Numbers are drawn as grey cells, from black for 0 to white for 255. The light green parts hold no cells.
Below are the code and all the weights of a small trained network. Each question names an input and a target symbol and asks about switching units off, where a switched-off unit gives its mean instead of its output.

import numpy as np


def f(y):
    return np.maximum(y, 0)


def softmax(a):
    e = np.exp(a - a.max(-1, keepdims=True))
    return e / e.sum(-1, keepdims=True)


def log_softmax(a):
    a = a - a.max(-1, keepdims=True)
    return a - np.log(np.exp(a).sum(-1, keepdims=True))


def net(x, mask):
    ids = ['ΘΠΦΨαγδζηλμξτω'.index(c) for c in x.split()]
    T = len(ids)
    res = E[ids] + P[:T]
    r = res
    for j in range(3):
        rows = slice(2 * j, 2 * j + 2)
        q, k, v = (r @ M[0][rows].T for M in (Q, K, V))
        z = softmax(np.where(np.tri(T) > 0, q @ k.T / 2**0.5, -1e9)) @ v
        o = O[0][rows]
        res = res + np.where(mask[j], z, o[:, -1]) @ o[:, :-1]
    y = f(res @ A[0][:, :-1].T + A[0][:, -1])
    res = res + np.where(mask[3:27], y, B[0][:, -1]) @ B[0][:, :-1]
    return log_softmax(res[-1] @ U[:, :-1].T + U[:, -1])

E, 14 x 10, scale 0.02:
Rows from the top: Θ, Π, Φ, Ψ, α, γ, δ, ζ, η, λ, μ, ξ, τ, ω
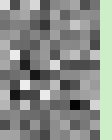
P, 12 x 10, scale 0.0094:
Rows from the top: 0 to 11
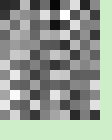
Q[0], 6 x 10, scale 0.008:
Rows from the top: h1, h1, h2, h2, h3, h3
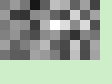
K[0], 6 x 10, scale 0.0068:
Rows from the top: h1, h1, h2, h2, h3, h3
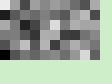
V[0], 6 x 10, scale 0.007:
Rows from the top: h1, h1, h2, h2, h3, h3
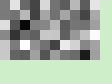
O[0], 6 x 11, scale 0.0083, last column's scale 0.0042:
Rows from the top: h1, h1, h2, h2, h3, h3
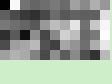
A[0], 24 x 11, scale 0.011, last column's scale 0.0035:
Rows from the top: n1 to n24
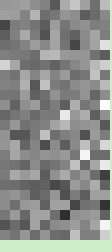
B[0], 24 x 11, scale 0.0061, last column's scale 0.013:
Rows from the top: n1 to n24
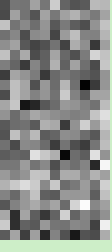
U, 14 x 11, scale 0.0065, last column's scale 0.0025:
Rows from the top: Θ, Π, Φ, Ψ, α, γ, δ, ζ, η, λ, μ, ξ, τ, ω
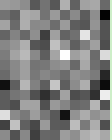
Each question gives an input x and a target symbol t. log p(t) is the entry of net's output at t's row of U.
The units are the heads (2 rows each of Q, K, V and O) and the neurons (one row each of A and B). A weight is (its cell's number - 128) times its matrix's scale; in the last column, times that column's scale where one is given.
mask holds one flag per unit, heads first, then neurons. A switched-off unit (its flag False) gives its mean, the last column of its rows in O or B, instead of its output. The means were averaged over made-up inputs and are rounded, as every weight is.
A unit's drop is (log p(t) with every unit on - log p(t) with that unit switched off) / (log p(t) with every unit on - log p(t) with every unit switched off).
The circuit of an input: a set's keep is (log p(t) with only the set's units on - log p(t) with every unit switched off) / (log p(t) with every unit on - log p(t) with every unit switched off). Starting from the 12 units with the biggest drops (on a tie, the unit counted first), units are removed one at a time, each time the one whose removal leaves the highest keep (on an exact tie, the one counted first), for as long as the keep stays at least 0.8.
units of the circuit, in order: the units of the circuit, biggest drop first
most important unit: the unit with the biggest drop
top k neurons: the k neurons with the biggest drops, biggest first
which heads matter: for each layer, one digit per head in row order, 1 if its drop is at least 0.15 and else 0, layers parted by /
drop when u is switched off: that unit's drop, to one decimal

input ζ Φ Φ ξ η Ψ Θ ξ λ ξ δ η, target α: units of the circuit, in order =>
(h3, h2, n6)
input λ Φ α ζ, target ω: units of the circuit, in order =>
(h2, n23, n12)
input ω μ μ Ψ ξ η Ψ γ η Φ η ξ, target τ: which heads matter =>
100
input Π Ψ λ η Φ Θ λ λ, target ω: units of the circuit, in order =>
(h2, n23)
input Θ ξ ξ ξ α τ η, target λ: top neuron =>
(n9)
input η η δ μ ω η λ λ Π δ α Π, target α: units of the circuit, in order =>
(h3, n6, h2)
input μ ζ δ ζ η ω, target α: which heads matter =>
011
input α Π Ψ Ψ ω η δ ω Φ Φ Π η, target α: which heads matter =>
011
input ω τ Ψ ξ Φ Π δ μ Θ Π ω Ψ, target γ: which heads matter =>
101
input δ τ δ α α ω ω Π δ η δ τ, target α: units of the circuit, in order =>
(h3, n6, h2)
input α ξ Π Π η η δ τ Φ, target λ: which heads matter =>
010
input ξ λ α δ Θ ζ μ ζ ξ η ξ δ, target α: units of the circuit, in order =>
(h2, n6, h3)
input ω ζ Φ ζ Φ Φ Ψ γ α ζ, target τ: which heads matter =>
100
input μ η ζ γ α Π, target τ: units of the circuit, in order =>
(h1)
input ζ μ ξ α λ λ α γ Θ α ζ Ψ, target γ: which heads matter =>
101
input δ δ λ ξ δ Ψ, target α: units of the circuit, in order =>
(h3, n6, h2)
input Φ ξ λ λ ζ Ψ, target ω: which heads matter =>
010
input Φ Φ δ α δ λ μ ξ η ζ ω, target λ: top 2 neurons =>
(n15, n12)
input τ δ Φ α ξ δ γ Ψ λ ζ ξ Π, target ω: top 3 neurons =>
(n6, n23, n3)
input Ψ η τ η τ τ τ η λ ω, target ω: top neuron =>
(n23)
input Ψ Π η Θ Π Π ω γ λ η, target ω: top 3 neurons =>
(n23, n3, n13)
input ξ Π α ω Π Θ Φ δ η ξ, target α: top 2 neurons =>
(n6, n17)
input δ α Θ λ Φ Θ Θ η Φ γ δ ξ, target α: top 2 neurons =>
(n6, n4)
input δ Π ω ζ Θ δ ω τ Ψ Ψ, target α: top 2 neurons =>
(n6, n17)
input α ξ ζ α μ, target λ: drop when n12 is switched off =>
0.3
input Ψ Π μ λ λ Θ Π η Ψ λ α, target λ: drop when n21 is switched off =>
0.2
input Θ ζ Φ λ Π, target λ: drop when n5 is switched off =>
0.0
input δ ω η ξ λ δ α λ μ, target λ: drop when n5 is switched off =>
0.1
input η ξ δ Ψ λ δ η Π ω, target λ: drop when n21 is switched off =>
0.1
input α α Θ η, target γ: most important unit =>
h3
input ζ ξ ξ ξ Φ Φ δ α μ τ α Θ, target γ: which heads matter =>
000
